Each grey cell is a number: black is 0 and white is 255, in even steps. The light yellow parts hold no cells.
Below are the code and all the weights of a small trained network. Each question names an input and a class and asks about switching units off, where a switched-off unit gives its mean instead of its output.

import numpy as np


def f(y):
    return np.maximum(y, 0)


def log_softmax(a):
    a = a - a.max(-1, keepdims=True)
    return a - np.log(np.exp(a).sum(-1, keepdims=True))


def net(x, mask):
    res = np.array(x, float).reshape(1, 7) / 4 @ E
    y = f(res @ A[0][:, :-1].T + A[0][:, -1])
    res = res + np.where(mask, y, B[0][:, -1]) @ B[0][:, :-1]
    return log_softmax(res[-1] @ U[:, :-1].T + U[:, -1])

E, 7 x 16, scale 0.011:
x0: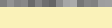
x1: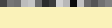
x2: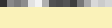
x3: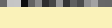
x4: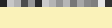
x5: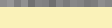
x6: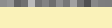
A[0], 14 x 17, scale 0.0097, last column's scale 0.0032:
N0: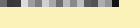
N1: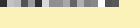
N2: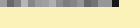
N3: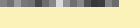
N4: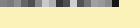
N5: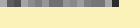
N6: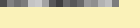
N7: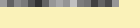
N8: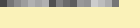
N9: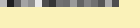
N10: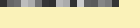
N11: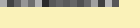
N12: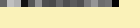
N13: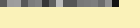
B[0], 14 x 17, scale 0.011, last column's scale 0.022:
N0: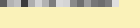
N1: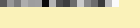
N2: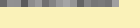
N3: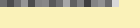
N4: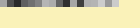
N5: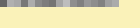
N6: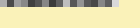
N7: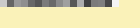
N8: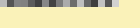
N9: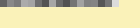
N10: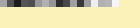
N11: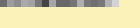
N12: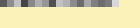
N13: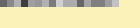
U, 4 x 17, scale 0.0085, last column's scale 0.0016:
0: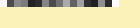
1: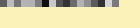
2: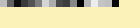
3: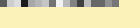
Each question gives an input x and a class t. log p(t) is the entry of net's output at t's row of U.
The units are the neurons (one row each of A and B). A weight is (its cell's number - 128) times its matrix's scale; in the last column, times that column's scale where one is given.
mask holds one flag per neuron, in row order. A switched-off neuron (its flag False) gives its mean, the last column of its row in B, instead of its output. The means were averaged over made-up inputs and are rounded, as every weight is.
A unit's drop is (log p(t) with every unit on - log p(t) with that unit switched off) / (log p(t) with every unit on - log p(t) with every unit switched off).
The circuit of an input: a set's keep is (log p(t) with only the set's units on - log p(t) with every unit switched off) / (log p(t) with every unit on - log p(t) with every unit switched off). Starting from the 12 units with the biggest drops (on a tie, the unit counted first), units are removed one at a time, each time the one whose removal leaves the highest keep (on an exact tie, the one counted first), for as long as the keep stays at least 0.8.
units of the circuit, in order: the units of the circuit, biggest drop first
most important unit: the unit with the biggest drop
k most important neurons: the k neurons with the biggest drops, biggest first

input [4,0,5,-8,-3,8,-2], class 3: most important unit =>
N0
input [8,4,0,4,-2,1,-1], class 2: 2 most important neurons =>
N10, N0
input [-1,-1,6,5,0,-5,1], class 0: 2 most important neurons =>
N6, N8
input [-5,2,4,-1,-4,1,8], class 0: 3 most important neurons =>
N1, N6, N8
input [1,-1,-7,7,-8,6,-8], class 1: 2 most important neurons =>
N11, N9
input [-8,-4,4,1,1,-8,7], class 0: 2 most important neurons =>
N10, N6
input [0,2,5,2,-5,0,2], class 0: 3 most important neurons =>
N6, N1, N8
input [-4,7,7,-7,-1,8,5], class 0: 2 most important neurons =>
N8, N6
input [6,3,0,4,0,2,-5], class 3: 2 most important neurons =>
N4, N13
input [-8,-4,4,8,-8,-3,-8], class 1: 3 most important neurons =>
N11, N9, N0
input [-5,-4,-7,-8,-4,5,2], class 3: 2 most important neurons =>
N0, N5
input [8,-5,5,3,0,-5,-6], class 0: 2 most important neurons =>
N10, N6
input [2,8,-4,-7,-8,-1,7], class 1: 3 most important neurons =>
N9, N11, N4
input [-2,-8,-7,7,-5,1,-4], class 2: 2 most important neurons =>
N4, N6
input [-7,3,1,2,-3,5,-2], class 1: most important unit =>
N4
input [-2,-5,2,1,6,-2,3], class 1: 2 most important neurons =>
N1, N10
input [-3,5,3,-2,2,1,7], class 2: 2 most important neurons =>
N10, N7
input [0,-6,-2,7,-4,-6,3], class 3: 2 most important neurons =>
N12, N10
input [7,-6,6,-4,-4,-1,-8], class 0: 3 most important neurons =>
N6, N10, N8
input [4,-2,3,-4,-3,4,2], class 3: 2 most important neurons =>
N1, N7
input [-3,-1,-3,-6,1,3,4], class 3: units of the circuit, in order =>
N0
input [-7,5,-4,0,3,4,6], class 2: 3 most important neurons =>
N10, N6, N8
